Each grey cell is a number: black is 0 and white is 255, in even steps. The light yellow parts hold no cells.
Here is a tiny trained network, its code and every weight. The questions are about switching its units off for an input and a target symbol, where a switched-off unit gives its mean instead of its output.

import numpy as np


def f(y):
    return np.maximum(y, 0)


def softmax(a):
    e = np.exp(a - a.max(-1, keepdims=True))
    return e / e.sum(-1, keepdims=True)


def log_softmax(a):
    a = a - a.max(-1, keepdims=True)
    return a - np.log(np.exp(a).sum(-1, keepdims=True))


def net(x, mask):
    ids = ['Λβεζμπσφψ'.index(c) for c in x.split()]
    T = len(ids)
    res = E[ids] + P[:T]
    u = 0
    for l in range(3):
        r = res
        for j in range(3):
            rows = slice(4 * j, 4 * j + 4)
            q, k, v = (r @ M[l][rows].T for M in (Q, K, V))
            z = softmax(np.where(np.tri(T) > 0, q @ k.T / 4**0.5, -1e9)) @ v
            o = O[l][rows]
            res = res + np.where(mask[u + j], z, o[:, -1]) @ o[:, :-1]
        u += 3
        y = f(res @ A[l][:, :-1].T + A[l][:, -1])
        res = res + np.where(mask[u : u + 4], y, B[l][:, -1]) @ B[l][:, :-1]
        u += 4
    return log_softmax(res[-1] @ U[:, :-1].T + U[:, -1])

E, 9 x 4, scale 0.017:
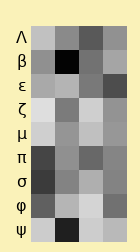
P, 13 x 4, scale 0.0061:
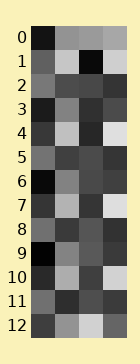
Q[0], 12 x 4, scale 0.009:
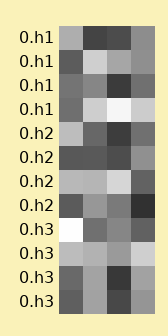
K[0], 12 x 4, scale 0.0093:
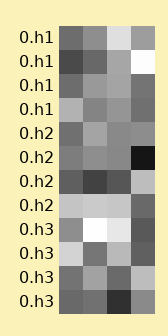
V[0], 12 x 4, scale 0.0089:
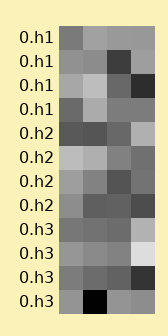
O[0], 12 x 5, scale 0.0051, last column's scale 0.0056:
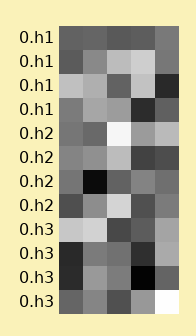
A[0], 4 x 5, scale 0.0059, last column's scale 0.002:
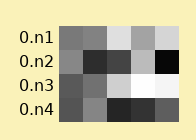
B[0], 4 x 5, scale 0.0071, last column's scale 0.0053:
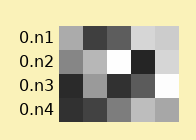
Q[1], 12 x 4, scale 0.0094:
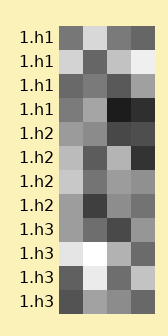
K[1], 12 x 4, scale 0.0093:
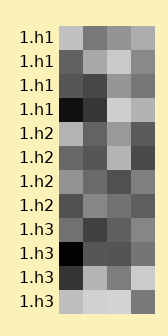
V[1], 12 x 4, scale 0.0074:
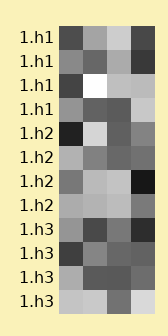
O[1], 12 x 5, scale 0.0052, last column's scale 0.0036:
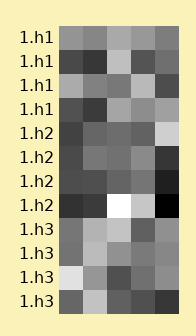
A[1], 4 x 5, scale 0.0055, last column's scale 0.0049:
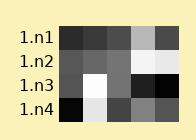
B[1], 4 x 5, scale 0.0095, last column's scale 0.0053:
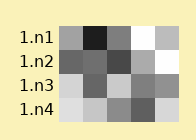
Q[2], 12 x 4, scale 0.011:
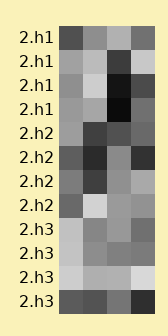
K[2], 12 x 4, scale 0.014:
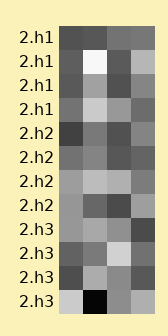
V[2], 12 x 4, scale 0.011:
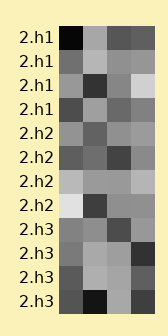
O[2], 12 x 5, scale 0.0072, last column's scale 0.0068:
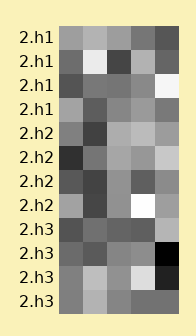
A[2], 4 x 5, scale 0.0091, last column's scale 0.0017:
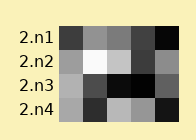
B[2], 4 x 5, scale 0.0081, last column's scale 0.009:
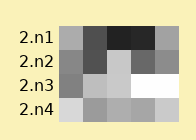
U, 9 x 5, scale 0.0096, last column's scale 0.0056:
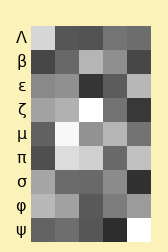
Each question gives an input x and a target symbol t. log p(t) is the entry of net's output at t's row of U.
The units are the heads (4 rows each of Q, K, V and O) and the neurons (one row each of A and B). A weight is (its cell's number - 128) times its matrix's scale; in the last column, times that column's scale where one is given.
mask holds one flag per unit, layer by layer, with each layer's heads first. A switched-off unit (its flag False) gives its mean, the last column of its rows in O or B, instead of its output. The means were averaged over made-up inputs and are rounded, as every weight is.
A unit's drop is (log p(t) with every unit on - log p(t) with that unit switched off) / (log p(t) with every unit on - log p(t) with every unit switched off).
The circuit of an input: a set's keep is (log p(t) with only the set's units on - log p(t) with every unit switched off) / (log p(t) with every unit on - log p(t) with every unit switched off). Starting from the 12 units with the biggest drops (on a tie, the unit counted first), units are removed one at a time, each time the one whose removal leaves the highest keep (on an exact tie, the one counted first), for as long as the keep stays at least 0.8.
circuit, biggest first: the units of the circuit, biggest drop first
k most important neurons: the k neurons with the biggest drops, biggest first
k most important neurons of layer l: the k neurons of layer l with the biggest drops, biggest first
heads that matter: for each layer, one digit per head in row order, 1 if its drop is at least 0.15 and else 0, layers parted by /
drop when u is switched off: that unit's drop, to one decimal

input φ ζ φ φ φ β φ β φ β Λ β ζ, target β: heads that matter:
011 / 010 / 101
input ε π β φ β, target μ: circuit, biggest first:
[2.n3 2.h2]
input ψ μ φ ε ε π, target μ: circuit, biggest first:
[2.n3 2.h2]
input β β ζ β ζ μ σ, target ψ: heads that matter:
010 / 100 / 001
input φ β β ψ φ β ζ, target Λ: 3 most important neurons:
[2.n3 0.n1 2.n4]
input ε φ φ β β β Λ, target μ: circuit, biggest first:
[2.n3]
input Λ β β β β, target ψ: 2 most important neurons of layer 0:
[0.n2 0.n1]
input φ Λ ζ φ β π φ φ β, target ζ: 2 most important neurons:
[2.n3 0.n2]
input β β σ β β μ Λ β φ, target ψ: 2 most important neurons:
[2.n3 2.n1]
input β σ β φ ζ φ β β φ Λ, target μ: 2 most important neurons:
[0.n2 1.n4]
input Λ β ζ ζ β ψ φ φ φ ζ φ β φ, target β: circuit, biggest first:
[2.h2 2.h1]
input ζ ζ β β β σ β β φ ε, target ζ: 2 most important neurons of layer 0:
[0.n2 0.n1]
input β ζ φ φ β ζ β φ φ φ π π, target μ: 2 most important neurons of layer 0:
[0.n4 0.n2]
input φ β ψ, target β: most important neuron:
[0.n2]
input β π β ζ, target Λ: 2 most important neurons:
[2.n3 0.n1]
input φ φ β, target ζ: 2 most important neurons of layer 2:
[2.n3 2.n4]
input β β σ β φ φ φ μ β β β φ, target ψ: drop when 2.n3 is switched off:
0.2
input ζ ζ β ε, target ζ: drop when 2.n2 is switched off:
0.2
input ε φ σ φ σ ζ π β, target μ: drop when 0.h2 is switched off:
0.4
